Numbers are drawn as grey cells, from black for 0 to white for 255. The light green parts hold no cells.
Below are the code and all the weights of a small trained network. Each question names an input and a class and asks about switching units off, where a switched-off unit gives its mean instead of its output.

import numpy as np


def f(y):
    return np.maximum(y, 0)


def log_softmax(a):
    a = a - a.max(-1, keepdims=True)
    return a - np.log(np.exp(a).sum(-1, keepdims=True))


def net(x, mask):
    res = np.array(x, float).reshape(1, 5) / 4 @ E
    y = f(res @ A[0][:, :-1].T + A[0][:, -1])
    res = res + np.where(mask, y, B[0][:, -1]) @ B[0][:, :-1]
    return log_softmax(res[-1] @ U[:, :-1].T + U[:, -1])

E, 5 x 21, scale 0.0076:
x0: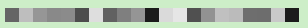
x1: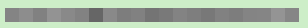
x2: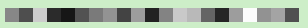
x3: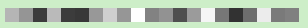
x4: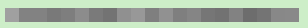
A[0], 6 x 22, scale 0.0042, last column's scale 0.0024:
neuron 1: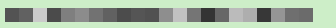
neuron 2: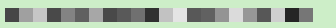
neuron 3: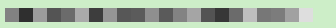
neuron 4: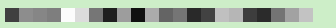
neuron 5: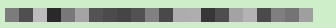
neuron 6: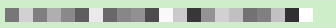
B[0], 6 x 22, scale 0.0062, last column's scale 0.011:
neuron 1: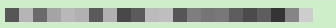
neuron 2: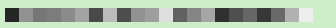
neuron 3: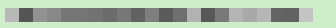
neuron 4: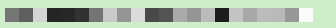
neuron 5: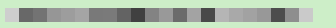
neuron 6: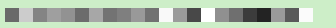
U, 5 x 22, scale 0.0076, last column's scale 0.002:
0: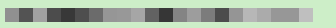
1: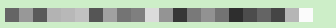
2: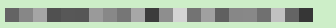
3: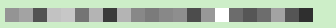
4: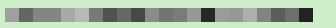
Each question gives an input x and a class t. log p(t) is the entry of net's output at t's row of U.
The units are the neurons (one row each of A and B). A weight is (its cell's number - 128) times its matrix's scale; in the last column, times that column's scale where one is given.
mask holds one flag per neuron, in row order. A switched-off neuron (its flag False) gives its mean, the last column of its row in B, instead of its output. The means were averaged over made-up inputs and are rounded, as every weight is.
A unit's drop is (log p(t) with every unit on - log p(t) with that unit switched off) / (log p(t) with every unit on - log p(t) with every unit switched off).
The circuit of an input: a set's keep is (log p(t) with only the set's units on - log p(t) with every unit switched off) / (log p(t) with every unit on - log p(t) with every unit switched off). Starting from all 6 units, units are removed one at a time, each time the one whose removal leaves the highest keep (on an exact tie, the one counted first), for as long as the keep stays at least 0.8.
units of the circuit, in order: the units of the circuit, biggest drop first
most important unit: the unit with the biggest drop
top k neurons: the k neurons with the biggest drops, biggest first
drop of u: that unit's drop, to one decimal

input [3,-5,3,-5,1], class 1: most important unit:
neuron 1
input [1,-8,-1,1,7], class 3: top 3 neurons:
neuron 4; neuron 2; neuron 1
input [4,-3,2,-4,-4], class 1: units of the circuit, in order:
neuron 1; neuron 2
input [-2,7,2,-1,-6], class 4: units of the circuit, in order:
neuron 4; neuron 2; neuron 6
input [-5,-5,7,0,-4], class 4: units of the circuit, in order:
neuron 4; neuron 5
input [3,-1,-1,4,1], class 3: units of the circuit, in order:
neuron 4; neuron 2
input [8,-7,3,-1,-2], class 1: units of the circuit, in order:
neuron 2; neuron 4
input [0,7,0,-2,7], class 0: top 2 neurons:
neuron 6; neuron 2
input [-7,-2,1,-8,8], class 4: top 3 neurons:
neuron 5; neuron 1; neuron 3
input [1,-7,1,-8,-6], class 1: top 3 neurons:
neuron 1; neuron 2; neuron 5
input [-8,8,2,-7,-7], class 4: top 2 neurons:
neuron 5; neuron 1
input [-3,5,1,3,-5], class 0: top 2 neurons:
neuron 1; neuron 2
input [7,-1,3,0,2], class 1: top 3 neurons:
neuron 2; neuron 4; neuron 1
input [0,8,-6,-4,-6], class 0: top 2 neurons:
neuron 4; neuron 6
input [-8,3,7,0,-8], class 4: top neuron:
neuron 4
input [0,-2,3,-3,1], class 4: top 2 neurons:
neuron 6; neuron 5
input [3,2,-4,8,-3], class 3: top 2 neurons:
neuron 2; neuron 4
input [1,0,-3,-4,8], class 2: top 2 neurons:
neuron 4; neuron 3
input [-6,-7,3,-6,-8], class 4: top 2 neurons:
neuron 5; neuron 1
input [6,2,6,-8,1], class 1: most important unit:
neuron 1
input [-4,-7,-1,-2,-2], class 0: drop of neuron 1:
0.1
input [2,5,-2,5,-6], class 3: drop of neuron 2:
0.4
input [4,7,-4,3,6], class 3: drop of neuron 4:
0.2
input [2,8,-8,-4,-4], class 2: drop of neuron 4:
0.7
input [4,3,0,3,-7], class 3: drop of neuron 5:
-0.1
